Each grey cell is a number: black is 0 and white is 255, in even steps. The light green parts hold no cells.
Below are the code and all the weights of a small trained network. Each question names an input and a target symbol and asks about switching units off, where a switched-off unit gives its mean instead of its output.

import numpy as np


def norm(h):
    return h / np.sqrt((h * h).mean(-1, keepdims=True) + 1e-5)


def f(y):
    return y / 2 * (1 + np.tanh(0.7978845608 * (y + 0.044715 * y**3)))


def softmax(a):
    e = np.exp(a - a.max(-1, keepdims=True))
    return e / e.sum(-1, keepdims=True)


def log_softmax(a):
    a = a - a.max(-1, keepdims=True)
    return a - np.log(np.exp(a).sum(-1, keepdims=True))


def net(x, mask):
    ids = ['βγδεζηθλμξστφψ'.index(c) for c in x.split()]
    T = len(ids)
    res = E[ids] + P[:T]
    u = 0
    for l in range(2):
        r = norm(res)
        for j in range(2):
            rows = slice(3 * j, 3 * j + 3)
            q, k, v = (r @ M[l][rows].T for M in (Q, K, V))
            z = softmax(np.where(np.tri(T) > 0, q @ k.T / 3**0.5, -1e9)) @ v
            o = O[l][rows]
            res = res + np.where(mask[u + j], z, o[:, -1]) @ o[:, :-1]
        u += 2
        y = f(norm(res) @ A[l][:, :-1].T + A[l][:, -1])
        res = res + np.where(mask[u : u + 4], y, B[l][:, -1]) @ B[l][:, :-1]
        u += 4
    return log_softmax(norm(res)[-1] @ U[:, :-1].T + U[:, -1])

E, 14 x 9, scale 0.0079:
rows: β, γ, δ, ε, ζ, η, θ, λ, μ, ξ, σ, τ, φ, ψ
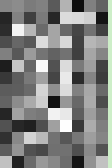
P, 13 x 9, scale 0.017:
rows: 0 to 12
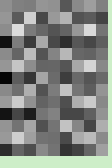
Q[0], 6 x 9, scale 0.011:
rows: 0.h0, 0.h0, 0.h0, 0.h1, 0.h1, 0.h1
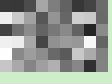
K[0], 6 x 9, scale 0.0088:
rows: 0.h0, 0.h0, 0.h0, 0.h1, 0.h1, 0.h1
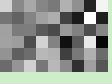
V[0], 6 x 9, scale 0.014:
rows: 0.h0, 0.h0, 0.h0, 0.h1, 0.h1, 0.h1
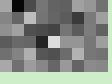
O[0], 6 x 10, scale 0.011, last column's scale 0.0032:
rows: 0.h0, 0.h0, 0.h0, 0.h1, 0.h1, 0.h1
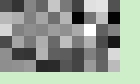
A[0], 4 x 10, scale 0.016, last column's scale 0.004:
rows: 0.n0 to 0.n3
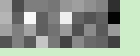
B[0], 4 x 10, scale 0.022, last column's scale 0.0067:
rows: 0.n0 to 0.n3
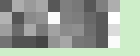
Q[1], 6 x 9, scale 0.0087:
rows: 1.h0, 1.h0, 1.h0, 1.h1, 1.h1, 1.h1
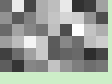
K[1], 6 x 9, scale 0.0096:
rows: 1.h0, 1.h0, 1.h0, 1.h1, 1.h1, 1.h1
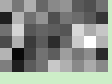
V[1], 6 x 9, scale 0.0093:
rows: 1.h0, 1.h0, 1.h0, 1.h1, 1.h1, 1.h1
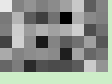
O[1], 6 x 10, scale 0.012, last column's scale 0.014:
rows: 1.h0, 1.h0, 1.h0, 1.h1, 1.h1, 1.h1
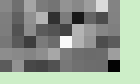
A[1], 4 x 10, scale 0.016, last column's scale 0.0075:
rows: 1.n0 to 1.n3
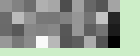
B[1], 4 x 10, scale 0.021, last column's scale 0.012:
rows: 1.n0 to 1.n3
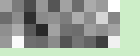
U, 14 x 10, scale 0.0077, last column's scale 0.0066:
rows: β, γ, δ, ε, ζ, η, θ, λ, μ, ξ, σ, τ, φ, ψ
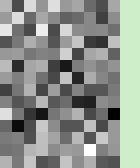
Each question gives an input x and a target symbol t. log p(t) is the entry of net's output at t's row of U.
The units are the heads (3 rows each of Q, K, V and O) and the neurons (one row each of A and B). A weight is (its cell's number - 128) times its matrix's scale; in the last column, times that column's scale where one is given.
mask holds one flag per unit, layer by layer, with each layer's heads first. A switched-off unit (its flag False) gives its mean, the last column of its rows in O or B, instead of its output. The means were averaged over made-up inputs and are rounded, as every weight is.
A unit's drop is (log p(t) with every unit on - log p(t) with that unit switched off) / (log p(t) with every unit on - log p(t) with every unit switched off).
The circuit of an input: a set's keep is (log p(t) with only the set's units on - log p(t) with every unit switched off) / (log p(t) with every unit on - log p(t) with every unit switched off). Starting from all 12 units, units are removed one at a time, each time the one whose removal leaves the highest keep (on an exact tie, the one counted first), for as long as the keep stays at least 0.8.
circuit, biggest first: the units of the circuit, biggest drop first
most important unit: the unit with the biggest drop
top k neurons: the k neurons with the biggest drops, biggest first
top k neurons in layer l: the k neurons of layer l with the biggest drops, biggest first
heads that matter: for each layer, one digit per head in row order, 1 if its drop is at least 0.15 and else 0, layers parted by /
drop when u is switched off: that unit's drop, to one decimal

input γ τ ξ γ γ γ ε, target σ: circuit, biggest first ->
(0.n3 1.n3 0.h1)
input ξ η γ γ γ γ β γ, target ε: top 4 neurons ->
(0.n0 0.n3 0.n1 1.n0)
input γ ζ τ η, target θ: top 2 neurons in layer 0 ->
(0.n1 0.n2)
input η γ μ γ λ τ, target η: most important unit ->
0.h1
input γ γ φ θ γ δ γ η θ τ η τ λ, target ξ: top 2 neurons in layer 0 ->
(0.n3 0.n1)
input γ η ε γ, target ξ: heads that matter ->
10 / 10
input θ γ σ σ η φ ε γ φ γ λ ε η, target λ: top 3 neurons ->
(0.n3 1.n0 0.n1)
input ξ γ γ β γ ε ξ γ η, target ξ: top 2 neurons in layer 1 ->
(1.n2 1.n3)
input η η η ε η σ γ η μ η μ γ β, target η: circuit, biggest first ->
(0.n1 1.h0 0.h1 1.n3)
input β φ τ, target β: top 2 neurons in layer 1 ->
(1.n0 1.n3)
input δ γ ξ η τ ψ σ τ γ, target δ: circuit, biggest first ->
(0.h0 1.n3 1.n0)
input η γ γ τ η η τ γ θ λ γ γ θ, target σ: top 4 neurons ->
(0.n3 1.n3 0.n1 0.n2)
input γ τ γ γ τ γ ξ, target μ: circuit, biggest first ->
(0.h0 1.n3 0.n1)
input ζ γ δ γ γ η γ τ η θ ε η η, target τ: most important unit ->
1.h0
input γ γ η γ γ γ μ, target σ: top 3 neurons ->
(0.n3 1.n3 0.n1)
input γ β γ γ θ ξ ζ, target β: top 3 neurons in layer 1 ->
(1.n0 1.n3 1.n2)
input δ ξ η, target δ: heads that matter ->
11 / 00
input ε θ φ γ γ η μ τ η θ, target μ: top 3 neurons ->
(1.n3 0.n1 1.n0)
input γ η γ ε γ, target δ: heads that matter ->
11 / 01
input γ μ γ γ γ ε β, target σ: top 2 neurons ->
(0.n3 1.n3)
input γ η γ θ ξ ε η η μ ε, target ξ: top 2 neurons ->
(0.n3 0.n1)
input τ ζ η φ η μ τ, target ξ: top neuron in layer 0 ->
(0.n3)
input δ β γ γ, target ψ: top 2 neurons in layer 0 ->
(0.n1 0.n2)
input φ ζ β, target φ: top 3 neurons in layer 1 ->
(1.n3 1.n0 1.n2)
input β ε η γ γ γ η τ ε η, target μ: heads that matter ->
11 / 00
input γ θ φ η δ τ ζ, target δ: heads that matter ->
10 / 10
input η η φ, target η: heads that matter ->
01 / 10
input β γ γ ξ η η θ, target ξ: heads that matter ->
10 / 10
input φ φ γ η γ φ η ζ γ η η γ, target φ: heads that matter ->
11 / 01
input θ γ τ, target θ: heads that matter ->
11 / 11
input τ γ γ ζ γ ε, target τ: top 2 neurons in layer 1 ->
(1.n1 1.n0)
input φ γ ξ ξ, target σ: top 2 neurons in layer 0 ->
(0.n3 0.n1)
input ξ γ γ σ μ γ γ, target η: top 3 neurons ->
(0.n1 1.n3 1.n0)
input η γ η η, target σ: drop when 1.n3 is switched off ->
0.3
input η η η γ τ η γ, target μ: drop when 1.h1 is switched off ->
0.1
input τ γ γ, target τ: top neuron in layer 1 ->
(1.n1)
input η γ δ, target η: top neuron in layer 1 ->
(1.n3)
